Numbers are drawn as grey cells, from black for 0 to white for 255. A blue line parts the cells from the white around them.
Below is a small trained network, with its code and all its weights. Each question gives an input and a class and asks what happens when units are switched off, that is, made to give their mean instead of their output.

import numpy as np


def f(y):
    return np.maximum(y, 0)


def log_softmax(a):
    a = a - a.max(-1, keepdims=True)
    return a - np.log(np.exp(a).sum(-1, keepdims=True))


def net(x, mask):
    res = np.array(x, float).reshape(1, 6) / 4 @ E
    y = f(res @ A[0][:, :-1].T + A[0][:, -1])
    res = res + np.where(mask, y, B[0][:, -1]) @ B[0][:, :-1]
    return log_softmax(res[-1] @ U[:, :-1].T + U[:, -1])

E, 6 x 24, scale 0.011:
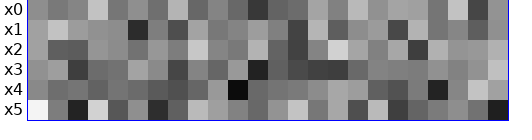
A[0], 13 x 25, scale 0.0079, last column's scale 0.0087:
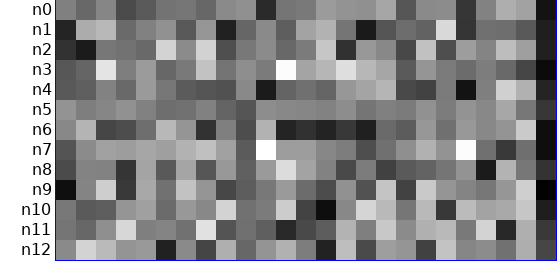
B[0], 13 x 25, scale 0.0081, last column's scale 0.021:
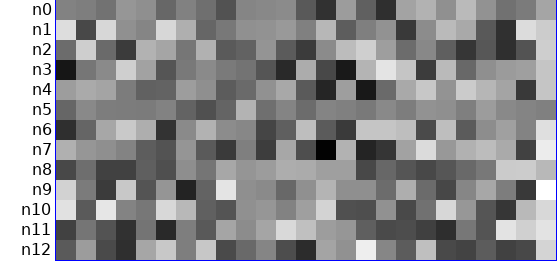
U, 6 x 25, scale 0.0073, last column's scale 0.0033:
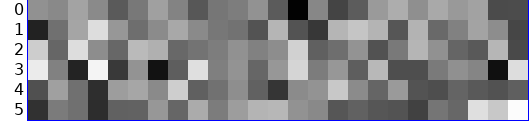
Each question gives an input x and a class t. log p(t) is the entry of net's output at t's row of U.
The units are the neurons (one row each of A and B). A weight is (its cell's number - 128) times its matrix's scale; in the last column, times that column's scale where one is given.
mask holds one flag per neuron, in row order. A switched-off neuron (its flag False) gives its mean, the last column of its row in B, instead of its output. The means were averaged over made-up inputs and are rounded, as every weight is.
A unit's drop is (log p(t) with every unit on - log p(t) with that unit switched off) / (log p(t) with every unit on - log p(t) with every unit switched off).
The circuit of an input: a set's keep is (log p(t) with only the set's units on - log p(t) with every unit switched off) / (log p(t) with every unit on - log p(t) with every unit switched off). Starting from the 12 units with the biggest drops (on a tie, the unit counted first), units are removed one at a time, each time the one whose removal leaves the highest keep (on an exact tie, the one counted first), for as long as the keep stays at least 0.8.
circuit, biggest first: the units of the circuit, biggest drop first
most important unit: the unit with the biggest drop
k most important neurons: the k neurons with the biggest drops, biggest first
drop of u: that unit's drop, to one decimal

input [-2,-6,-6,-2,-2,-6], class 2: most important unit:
n1
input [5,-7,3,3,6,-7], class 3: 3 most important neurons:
n9; n7; n12
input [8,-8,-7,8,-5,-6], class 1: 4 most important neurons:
n6; n12; n10; n8
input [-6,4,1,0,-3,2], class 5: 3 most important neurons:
n9; n8; n2
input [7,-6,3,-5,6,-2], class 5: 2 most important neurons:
n11; n7
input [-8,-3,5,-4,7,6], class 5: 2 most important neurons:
n9; n7
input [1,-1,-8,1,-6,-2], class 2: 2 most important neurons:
n1; n4
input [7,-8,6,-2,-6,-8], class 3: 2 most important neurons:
n9; n12
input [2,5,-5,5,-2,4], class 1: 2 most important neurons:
n9; n10
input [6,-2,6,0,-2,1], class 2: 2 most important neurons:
n10; n8
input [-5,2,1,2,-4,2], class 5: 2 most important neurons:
n9; n8
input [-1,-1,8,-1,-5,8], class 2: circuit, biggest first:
n9; n10
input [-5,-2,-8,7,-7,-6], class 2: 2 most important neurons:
n1; n4
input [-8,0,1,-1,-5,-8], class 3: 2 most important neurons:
n9; n11
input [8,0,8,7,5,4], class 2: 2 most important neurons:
n10; n3
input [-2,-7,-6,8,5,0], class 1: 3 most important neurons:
n6; n12; n7
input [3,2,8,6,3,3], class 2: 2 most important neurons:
n10; n3
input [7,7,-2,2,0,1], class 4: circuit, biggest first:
n12
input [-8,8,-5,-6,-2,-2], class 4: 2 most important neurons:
n12; n11
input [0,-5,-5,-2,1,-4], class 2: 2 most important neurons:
n1; n12
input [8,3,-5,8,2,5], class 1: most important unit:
n6
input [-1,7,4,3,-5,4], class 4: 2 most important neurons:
n12; n9
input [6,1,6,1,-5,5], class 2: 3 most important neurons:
n9; n10; n8
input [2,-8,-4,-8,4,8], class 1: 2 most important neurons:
n9; n3
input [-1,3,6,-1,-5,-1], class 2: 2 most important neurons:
n10; n4
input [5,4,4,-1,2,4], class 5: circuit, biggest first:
n9; n11
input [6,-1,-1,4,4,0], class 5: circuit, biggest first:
n11
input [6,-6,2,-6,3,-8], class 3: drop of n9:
1.8
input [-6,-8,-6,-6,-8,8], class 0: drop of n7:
0.6
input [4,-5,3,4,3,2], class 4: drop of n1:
0.1
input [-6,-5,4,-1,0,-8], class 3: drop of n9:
1.4
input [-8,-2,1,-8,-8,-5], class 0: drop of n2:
0.0
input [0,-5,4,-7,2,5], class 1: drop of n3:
0.3
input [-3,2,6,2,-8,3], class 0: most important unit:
n7
